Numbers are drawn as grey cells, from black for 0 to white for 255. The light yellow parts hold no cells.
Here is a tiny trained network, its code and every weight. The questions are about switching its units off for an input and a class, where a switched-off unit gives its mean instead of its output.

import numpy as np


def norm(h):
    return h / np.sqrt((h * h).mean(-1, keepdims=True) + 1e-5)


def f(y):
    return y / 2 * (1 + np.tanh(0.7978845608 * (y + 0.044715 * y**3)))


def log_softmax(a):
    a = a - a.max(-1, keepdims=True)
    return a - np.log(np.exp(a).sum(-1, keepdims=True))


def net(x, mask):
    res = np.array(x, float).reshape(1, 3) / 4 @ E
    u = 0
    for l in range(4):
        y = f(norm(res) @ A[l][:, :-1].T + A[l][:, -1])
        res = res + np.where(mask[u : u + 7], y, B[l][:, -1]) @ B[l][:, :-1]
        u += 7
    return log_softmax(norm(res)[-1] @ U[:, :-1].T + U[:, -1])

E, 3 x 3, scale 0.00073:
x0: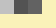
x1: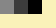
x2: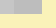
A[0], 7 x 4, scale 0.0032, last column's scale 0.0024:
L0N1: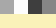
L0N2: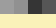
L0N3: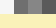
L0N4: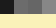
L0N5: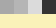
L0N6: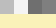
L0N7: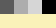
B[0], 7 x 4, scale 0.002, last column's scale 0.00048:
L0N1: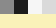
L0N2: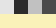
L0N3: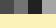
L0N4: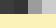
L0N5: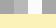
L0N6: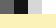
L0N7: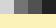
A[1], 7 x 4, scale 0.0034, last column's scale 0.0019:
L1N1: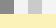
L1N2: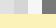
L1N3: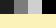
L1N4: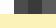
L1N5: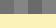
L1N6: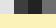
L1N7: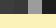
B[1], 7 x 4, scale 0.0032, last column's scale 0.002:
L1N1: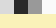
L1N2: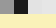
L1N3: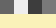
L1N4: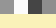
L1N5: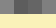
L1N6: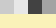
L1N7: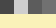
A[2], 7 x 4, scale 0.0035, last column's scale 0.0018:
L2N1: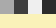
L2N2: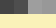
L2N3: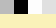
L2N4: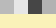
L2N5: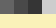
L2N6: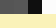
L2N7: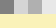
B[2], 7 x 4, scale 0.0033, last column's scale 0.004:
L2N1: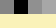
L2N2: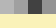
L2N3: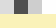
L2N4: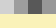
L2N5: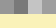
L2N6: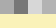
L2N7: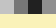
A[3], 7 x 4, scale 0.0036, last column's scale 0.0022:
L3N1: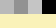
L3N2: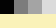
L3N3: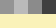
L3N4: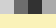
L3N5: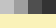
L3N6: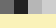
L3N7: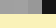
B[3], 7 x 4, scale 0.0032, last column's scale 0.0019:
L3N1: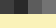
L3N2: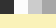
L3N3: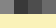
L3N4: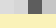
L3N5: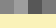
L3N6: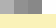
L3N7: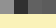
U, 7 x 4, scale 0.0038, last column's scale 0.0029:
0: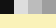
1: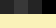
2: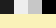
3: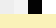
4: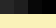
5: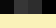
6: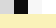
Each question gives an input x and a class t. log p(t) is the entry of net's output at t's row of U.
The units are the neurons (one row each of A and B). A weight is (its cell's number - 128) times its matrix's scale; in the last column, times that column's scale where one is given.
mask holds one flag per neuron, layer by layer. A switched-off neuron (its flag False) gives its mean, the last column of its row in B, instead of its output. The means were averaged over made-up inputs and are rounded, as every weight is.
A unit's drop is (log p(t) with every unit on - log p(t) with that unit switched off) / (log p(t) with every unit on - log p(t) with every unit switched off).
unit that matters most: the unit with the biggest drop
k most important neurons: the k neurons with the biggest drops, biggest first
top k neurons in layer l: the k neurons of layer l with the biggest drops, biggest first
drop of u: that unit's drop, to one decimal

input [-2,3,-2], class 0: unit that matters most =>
L0N4
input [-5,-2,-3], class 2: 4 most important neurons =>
L0N4; L1N2; L1N3; L2N3
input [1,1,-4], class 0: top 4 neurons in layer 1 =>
L1N1; L1N2; L1N4; L1N3
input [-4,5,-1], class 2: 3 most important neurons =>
L0N4; L2N3; L0N7
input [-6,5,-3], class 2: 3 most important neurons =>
L2N3; L1N1; L1N2
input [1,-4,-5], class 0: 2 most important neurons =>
L0N4; L1N2
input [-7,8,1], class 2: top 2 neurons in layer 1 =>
L1N1; L1N2
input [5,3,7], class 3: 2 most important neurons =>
L0N3; L1N4
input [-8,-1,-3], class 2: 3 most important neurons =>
L0N4; L1N2; L2N3
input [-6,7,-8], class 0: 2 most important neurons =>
L2N3; L1N1
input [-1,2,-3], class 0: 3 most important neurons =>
L0N4; L2N3; L1N1
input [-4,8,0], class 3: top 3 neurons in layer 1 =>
L1N2; L1N6; L1N1
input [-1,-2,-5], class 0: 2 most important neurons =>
L2N3; L1N2
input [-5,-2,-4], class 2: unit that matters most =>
L0N4
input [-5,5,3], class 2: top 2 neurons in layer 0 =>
L0N5; L0N1
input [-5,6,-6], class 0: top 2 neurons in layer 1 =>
L1N1; L1N2
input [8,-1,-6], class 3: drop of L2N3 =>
0.1
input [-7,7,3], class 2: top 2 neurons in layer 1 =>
L1N1; L1N2
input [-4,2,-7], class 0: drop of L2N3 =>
0.2
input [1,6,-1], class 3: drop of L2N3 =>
0.1
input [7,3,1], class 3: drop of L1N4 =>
0.0
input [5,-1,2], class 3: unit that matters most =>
L0N3
